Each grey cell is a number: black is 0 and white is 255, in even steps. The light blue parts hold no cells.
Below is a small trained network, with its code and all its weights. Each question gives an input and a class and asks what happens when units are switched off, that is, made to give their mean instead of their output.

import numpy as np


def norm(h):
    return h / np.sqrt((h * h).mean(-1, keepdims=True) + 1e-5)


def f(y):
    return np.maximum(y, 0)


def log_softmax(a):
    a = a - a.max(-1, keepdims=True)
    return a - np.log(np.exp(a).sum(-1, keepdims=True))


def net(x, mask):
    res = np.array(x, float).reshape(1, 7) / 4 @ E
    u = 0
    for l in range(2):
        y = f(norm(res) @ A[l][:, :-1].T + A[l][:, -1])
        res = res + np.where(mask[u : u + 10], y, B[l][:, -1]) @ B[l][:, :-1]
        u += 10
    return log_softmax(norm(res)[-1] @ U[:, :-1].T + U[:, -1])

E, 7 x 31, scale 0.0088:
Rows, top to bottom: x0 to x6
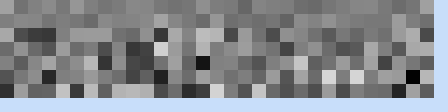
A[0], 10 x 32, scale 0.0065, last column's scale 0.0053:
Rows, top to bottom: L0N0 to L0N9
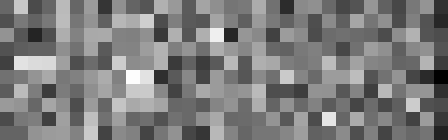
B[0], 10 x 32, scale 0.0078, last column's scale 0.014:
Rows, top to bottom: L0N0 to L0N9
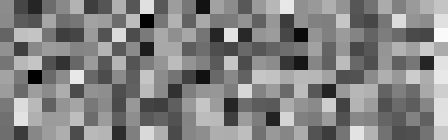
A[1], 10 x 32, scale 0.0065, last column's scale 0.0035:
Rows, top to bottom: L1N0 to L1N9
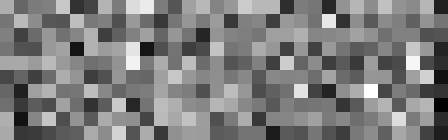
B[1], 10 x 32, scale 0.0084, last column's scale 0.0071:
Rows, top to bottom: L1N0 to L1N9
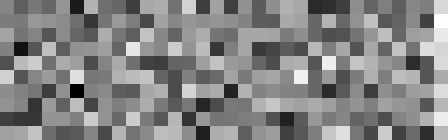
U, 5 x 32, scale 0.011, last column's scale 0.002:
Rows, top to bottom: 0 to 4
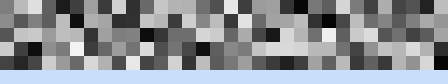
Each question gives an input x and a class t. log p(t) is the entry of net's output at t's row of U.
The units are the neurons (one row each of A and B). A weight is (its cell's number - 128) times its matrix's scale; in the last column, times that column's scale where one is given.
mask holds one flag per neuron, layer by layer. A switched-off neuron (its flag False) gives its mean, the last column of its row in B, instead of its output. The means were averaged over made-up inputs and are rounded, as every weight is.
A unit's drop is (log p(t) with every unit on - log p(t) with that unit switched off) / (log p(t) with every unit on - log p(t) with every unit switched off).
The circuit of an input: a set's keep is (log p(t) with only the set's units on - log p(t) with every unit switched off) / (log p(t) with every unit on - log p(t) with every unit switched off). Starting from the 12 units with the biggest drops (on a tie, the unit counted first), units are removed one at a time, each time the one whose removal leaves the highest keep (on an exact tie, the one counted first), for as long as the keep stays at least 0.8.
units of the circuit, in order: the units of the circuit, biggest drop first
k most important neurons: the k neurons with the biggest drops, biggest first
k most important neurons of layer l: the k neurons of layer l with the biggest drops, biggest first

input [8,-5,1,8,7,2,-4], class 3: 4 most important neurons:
L0N0, L1N7, L0N6, L1N5
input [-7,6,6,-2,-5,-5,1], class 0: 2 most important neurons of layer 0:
L0N2, L0N8
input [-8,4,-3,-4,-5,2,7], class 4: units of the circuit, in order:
L0N1
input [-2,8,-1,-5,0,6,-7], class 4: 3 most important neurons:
L1N8, L0N7, L0N8
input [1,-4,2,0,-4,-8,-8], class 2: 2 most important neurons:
L1N4, L0N1
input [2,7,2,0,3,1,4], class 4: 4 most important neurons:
L0N1, L0N6, L0N4, L0N3
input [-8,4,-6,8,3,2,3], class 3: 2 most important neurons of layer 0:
L0N0, L0N2
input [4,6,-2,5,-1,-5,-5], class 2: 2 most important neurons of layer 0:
L0N5, L0N1
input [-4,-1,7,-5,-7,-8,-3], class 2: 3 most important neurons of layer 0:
L0N4, L0N9, L0N7
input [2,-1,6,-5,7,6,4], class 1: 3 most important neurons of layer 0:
L0N9, L0N4, L0N7
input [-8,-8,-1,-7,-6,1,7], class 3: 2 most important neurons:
L0N5, L0N9
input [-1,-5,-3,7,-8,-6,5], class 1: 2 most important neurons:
L0N6, L1N0
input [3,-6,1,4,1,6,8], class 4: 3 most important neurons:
L0N1, L1N3, L0N7
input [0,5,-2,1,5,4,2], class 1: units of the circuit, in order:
L0N9
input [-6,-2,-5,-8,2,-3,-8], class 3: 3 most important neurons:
L0N1, L0N5, L0N3
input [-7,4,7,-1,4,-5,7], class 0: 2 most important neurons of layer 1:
L1N8, L1N9
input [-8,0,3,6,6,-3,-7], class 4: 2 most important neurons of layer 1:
L1N8, L1N0
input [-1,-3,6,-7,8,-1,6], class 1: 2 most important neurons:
L0N9, L0N4
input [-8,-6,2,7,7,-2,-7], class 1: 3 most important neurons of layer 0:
L0N5, L0N1, L0N0
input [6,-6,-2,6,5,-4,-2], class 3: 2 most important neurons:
L0N0, L0N6
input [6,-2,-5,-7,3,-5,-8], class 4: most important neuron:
L1N8
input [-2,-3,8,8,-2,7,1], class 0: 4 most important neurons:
L0N2, L0N5, L0N7, L1N9
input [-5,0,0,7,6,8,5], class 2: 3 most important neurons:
L0N8, L0N5, L0N6
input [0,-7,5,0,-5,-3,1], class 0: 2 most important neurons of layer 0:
L0N2, L0N9
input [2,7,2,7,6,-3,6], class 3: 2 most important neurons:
L0N0, L0N6
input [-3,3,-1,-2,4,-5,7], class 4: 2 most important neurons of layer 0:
L0N1, L0N8
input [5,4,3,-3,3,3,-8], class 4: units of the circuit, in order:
L1N8
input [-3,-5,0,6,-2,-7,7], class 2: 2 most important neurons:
L0N7, L1N4
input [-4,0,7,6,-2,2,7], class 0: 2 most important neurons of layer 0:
L0N2, L0N5
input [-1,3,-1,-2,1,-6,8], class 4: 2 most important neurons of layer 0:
L0N1, L0N8
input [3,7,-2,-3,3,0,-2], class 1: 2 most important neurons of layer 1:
L1N2, L1N6
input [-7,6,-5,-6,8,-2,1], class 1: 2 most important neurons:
L0N9, L0N2
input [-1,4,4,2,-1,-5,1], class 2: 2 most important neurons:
L0N7, L0N4
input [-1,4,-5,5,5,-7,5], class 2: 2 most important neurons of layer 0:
L0N7, L0N2
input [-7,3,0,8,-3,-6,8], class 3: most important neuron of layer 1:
L1N5
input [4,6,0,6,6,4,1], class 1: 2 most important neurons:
L0N9, L0N5
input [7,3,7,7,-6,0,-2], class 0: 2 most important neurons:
L0N2, L0N5
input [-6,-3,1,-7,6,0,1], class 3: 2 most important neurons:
L0N5, L0N6
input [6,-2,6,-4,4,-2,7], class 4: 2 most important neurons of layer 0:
L0N1, L0N4
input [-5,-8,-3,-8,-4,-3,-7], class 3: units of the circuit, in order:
L0N5
